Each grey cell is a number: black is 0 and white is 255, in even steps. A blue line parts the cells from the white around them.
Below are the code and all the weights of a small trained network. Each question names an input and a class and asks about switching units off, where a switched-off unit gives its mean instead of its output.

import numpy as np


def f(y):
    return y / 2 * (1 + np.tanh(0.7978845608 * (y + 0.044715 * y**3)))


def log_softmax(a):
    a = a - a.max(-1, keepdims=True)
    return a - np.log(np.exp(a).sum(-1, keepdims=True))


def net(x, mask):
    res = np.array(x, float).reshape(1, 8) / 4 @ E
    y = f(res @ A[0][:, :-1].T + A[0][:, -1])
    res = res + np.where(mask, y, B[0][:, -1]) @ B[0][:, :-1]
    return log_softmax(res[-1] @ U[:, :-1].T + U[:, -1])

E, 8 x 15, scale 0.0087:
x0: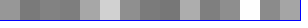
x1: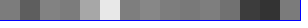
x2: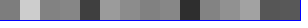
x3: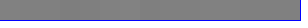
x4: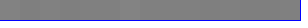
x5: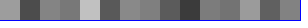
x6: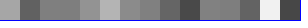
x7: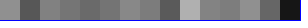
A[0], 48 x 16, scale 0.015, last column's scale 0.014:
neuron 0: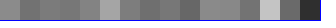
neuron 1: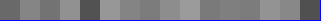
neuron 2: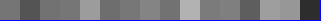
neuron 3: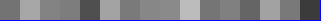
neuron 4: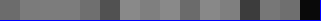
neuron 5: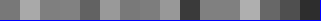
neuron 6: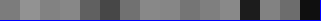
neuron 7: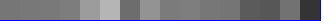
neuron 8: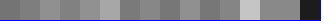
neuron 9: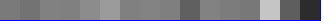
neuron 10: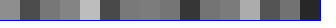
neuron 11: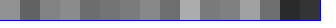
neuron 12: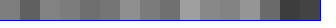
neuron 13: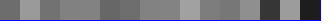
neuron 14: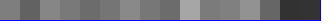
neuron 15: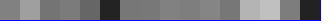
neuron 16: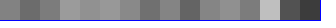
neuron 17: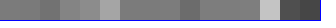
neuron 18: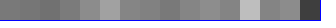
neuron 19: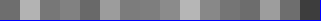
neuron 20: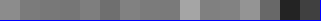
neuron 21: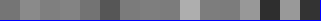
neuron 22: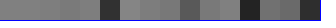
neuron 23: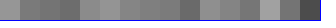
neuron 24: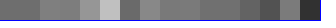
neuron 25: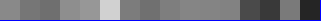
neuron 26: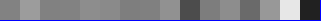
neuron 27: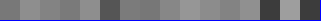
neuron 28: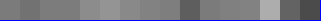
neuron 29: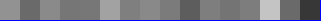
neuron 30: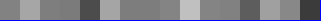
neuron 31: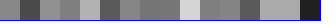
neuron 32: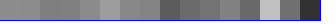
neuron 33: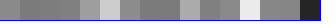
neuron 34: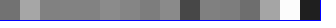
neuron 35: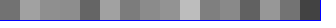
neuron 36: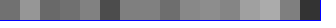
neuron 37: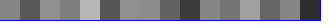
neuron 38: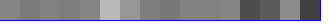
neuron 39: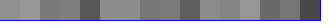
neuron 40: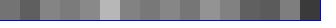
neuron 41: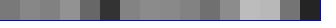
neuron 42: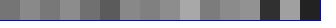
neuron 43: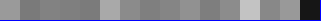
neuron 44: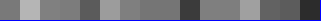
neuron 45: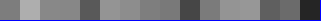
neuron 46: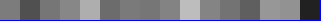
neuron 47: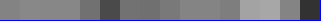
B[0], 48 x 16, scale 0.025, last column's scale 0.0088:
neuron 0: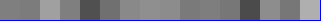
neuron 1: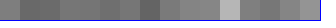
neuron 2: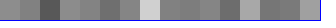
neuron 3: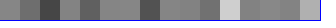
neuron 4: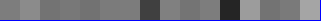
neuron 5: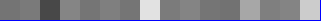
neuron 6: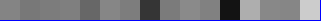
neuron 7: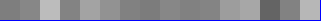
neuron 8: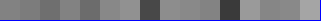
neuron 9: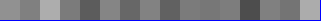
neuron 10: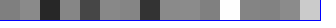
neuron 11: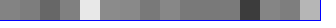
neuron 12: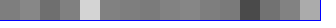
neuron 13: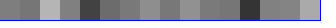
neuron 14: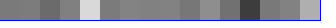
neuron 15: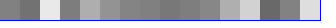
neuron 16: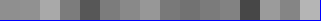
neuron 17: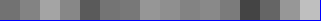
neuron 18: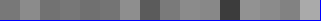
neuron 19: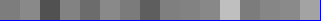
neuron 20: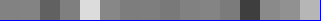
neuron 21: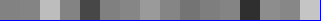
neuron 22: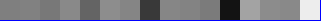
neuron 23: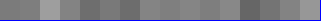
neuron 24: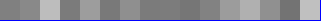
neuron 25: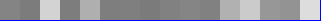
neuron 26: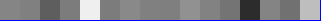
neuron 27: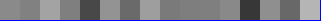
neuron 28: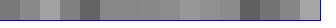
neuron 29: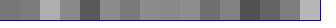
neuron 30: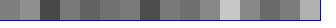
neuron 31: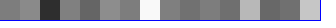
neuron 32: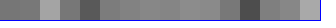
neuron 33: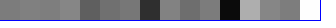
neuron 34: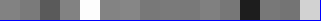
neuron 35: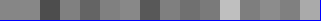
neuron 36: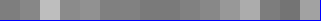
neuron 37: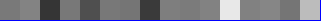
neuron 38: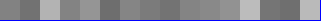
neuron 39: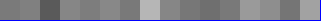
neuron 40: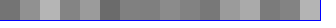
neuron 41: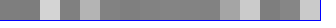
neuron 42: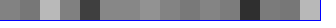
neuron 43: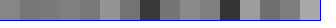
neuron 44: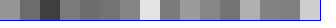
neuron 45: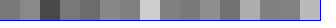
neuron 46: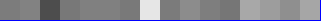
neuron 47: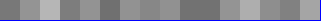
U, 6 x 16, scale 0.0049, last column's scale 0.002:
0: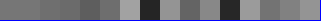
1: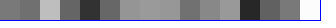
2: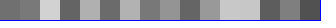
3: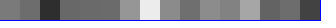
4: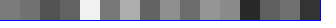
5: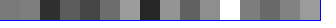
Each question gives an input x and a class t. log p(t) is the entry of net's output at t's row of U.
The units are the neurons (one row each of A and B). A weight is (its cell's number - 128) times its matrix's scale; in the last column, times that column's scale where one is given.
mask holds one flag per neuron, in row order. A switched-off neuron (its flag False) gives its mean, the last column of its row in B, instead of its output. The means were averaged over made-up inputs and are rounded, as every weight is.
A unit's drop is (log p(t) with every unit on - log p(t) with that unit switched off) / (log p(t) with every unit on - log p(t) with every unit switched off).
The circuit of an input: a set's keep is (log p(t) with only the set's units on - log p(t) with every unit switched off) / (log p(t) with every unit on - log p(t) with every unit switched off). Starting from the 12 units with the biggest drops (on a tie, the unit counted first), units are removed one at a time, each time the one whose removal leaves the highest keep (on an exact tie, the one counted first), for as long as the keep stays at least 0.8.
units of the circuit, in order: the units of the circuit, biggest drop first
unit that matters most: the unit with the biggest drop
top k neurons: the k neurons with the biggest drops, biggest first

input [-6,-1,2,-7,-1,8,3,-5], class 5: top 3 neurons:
neuron 10; neuron 37; neuron 33
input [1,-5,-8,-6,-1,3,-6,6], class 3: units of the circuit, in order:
neuron 31
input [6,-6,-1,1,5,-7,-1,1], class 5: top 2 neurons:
neuron 3; neuron 30
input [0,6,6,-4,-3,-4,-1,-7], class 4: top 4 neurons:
neuron 34; neuron 26; neuron 15; neuron 41
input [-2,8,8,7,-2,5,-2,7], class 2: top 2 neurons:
neuron 25; neuron 24
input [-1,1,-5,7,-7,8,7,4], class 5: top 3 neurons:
neuron 10; neuron 37; neuron 21
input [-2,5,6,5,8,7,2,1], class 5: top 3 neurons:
neuron 10; neuron 37; neuron 31
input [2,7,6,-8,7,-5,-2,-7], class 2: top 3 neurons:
neuron 25; neuron 38; neuron 24
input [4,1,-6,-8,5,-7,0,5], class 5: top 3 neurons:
neuron 30; neuron 3; neuron 35
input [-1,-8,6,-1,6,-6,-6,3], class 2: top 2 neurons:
neuron 15; neuron 41
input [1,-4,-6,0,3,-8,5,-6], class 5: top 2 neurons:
neuron 30; neuron 3
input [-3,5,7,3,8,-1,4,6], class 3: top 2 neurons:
neuron 44; neuron 5
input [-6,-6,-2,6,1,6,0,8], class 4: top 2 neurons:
neuron 11; neuron 20
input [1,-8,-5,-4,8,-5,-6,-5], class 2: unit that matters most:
neuron 15
